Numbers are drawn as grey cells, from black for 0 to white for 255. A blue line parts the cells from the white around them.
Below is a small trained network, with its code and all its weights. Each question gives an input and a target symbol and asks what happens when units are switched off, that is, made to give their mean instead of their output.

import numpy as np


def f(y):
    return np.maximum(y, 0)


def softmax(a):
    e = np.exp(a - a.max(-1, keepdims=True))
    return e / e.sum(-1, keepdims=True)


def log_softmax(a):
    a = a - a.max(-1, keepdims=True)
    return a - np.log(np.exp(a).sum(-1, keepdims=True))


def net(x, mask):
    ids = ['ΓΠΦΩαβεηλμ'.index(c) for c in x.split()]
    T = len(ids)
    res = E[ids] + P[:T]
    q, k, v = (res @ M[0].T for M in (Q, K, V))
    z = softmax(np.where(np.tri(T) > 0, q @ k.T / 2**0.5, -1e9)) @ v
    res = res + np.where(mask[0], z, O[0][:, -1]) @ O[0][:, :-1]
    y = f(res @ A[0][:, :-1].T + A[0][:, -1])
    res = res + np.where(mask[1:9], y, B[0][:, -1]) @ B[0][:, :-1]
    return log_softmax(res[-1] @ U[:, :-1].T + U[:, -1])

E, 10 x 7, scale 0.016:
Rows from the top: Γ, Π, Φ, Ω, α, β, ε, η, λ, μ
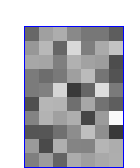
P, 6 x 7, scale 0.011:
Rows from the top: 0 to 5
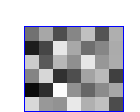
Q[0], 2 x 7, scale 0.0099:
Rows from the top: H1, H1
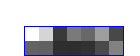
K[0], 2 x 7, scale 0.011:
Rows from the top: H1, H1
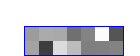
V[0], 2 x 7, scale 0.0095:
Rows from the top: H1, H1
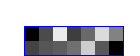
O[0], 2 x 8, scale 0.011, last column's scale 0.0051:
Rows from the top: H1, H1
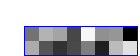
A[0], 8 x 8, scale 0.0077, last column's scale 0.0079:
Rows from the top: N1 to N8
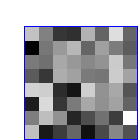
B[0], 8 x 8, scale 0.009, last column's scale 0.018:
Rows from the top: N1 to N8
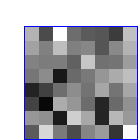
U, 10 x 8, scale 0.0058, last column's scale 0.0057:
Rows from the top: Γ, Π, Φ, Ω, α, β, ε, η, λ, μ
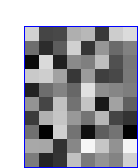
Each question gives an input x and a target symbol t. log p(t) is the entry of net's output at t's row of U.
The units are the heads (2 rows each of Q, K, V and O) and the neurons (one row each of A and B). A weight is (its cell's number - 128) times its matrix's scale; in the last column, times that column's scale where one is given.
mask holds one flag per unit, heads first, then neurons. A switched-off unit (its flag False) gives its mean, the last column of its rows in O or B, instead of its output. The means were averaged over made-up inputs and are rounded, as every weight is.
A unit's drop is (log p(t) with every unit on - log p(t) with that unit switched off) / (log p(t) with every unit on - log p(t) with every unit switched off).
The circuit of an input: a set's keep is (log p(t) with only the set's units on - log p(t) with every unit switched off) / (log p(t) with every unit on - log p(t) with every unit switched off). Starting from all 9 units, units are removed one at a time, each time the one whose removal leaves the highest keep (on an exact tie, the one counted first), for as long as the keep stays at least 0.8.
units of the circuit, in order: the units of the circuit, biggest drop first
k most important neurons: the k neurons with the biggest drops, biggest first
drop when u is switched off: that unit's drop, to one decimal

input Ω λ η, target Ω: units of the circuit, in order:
H1; N8; N5
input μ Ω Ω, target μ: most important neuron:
N8
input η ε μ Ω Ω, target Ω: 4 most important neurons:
N8; N1; N5; N6
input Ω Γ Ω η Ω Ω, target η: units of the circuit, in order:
H1; N1; N5
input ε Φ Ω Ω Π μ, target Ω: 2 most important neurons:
N8; N1
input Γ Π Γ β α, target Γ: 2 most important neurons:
N8; N7
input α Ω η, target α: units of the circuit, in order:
H1; N5
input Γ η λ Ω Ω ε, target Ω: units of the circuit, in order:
H1; N8; N1
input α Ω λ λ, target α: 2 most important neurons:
N5; N6
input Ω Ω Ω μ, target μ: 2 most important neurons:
N8; N6
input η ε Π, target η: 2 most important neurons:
N1; N5
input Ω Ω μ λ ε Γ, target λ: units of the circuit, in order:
H1; N1; N8
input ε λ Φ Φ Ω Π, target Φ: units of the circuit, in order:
H1; N8; N1
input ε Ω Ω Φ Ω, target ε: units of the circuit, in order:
H1
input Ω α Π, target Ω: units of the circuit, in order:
H1; N8; N1
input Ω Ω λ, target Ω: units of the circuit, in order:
H1; N8; N5
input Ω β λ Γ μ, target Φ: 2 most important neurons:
N8; N4
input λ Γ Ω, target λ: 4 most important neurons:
N1; N6; N2; N5
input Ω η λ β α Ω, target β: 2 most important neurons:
N1; N8
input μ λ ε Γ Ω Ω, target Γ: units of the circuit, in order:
N8
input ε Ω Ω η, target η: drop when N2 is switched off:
0.0
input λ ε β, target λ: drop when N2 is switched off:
0.1
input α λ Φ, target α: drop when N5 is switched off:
0.3
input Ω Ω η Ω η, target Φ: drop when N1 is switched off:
0.2
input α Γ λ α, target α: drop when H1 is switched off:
1.3
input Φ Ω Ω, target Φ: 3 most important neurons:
N8; N1; N2
